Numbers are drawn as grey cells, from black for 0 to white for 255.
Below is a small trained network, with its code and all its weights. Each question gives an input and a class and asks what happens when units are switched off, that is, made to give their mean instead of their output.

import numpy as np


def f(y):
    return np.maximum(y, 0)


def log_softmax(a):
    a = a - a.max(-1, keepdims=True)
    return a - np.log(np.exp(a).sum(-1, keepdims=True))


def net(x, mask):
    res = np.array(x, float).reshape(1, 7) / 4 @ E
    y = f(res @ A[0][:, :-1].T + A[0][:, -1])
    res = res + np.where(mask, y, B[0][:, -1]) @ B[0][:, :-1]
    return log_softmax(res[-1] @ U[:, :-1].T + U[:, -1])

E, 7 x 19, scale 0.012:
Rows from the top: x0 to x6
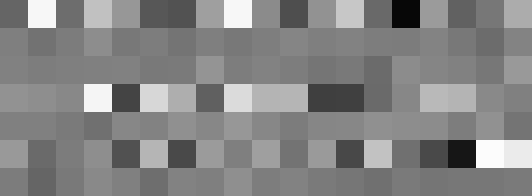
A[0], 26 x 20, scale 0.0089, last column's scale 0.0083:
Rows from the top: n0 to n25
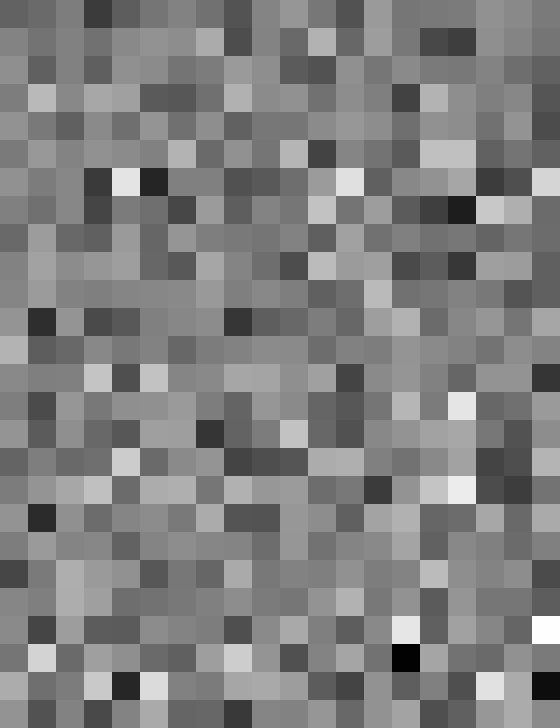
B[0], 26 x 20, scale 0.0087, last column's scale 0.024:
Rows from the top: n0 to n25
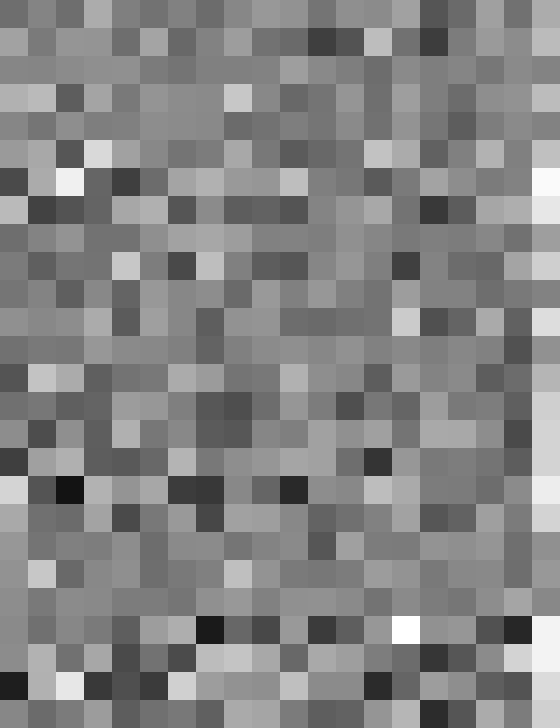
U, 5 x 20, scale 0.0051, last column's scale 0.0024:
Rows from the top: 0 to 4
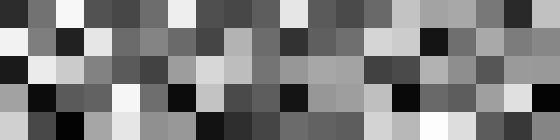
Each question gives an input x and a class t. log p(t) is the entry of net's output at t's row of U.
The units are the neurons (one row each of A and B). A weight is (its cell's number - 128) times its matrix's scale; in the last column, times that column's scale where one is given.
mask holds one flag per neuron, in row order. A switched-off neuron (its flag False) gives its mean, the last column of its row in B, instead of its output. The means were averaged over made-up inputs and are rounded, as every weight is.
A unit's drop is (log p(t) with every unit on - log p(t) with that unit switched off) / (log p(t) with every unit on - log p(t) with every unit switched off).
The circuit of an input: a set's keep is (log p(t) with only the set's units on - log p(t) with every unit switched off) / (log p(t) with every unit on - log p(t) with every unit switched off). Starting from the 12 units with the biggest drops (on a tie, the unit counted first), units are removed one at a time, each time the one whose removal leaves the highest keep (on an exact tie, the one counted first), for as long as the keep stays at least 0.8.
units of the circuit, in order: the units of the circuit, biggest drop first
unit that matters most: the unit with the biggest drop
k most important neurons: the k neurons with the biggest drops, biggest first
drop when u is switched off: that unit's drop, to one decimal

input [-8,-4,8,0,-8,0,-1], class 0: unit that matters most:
n17
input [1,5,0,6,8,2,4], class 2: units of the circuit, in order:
(n22 n24)
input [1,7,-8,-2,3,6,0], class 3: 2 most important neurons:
(n22 n9)
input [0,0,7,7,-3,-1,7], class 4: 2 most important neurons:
(n17 n23)
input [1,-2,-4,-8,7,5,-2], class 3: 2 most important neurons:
(n9 n7)
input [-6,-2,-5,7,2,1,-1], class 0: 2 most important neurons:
(n24 n13)
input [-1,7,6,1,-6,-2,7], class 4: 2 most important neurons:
(n24 n23)
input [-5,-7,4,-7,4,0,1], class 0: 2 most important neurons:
(n6 n17)
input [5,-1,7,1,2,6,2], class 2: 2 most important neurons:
(n24 n17)
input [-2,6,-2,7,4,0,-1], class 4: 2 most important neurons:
(n17 n6)
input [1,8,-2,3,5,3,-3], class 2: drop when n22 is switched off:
0.2
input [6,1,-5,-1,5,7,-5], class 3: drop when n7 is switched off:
0.1
